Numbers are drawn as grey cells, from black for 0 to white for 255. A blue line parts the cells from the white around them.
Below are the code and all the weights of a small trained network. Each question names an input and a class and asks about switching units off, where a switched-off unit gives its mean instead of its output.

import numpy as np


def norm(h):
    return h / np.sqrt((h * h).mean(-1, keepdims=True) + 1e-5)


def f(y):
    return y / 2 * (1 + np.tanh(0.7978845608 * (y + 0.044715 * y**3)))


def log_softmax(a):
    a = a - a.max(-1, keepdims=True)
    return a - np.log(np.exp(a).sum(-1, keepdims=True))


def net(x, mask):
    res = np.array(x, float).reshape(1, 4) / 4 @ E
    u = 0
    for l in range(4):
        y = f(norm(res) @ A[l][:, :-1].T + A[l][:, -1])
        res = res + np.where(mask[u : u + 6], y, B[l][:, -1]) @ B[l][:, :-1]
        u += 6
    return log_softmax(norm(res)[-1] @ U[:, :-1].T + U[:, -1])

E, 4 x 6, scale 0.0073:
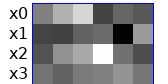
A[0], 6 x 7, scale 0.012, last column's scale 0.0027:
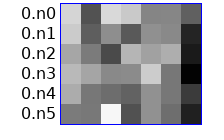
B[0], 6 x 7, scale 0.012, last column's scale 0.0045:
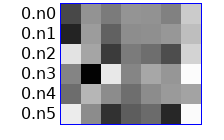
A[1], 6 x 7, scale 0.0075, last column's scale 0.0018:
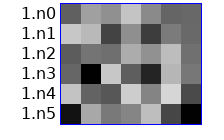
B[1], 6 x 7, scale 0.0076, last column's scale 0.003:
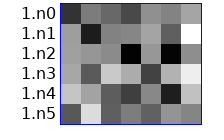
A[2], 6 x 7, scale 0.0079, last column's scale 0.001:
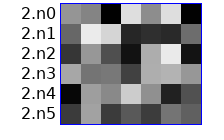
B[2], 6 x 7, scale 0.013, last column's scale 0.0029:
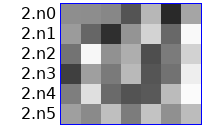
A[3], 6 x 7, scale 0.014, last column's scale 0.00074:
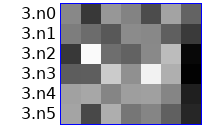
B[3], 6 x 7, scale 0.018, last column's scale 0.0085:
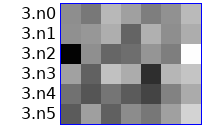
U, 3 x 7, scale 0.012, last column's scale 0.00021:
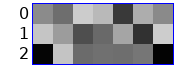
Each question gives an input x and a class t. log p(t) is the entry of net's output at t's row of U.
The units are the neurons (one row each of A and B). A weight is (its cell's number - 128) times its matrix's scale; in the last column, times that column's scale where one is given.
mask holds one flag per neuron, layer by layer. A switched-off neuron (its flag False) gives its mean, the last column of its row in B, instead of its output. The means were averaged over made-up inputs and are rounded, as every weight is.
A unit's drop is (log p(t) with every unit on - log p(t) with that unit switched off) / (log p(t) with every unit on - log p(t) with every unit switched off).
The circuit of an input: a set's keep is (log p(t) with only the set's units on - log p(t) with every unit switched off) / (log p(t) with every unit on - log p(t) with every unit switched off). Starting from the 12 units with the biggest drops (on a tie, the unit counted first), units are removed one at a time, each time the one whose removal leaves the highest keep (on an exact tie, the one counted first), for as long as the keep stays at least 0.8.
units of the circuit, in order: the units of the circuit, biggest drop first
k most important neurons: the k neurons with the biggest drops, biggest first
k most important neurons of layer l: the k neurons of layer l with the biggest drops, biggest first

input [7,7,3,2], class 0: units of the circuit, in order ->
[3.n2]
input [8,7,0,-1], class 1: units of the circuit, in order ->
[2.n1; 3.n2]
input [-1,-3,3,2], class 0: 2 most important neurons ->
[0.n3; 0.n1]
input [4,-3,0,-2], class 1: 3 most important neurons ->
[0.n5; 3.n2; 3.n3]
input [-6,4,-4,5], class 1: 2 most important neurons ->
[0.n3; 3.n2]
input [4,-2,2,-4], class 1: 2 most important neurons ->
[0.n5; 3.n2]
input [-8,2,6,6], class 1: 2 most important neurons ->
[0.n2; 3.n2]
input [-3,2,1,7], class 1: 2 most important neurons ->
[0.n3; 3.n2]
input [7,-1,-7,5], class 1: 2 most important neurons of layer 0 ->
[0.n5; 0.n0]
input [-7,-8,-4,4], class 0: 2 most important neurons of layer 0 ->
[0.n3; 0.n5]
